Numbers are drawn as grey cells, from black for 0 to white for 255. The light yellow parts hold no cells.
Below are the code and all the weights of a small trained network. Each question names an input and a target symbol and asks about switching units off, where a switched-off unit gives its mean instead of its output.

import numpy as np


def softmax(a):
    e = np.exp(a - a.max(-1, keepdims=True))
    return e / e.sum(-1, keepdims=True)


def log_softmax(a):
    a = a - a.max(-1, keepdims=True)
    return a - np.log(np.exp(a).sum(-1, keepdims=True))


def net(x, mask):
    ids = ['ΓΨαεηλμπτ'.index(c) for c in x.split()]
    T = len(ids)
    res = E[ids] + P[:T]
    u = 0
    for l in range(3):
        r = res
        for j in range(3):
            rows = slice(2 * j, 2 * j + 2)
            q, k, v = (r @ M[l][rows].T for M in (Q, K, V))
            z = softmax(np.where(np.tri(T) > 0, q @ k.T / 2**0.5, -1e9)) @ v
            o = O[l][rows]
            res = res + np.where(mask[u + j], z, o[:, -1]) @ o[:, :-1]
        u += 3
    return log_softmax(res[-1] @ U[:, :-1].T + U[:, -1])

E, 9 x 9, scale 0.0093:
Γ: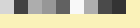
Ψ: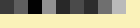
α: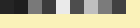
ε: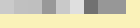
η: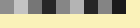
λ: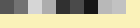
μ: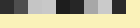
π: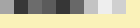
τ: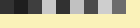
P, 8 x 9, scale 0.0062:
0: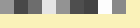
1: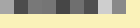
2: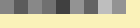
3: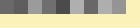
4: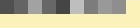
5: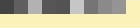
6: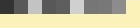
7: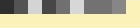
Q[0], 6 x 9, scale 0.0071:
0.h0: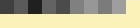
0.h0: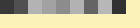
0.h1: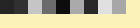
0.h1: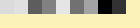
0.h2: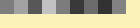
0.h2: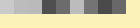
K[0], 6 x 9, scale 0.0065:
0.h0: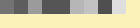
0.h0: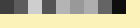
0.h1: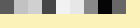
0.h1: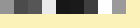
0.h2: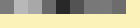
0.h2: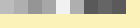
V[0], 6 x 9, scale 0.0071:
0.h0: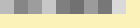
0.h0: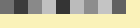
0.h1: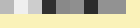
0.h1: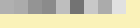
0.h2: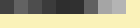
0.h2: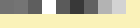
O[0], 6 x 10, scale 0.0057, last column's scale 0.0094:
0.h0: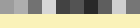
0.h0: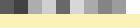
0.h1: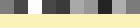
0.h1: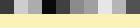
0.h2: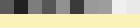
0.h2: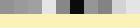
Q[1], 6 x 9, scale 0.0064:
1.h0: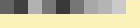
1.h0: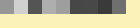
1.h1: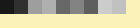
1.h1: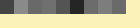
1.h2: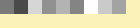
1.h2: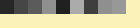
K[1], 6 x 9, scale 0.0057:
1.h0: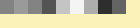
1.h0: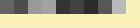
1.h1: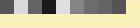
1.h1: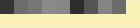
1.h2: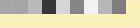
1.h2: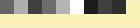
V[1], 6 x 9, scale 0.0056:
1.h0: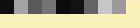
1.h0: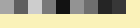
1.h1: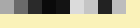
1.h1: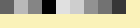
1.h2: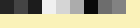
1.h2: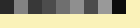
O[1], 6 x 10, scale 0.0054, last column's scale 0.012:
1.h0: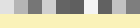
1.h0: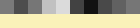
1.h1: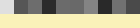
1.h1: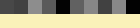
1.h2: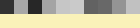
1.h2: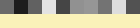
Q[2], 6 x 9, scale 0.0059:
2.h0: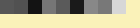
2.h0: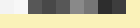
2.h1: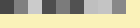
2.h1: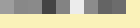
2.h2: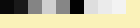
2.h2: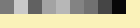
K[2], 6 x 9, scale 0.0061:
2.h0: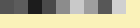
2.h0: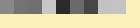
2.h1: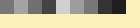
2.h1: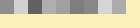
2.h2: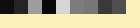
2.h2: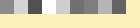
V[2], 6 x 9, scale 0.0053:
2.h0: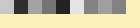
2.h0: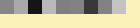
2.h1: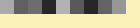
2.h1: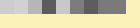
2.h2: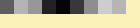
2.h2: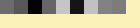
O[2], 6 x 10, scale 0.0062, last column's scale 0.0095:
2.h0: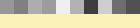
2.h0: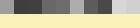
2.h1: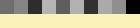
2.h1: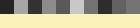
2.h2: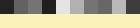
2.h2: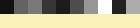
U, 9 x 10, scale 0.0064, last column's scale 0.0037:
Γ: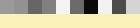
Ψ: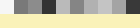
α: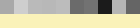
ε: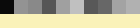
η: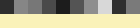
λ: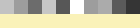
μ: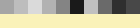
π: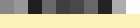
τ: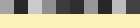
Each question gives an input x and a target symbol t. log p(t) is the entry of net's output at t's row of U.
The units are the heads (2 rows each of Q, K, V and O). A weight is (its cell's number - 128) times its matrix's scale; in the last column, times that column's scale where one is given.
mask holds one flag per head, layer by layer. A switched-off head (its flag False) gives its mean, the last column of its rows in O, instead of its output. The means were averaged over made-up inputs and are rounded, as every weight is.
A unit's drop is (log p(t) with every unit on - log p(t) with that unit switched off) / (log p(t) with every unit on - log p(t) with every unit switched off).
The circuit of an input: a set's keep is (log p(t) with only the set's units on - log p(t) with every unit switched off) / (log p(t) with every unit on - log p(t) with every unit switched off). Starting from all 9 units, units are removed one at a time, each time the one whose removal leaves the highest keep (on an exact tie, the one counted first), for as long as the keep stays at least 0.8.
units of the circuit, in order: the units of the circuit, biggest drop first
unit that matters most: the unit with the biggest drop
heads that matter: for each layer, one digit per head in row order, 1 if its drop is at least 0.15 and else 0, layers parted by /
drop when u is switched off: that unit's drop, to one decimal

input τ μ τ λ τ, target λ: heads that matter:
010 / 011 / 001
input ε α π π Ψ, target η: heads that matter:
000 / 000 / 101
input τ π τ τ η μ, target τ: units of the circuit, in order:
1.h1, 0.h1
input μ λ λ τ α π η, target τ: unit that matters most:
2.h0
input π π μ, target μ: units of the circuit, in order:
1.h0, 1.h2, 2.h0
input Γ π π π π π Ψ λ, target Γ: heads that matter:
001 / 100 / 000
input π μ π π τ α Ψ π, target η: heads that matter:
000 / 000 / 001
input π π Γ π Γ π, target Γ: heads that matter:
000 / 100 / 100
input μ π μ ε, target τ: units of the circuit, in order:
1.h1, 0.h2, 2.h0, 0.h1
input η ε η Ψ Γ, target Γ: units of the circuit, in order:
2.h0, 1.h0, 0.h2
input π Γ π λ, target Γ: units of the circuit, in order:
1.h0, 2.h0
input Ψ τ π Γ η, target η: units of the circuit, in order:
2.h2, 0.h2, 0.h1
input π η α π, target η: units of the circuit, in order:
2.h2, 0.h0
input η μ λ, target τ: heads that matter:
001 / 011 / 000
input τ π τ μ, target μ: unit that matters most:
2.h1
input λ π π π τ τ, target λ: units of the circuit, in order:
2.h2, 1.h2, 0.h1, 1.h0
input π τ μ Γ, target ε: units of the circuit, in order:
1.h0, 0.h2, 2.h2, 0.h1
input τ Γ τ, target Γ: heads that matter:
000 / 100 / 000
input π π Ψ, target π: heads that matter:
100 / 001 / 100
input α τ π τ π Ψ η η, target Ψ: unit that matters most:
2.h1
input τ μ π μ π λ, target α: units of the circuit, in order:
2.h2, 0.h1, 1.h1
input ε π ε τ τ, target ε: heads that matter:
010 / 000 / 011
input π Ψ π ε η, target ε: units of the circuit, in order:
0.h1, 2.h2, 1.h0
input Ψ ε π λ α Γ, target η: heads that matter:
001 / 000 / 001
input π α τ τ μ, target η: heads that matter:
000 / 000 / 001
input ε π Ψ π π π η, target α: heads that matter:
011 / 000 / 001
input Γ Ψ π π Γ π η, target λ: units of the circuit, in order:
0.h2, 2.h2
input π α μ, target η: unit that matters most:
2.h2
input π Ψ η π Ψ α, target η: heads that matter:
000 / 000 / 001
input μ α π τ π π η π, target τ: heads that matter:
010 / 010 / 000
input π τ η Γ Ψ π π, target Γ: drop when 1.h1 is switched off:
0.0
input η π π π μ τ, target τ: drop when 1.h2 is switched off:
0.2
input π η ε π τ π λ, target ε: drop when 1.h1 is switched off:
0.1
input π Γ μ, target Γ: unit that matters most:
1.h0
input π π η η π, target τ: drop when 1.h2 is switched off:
0.2
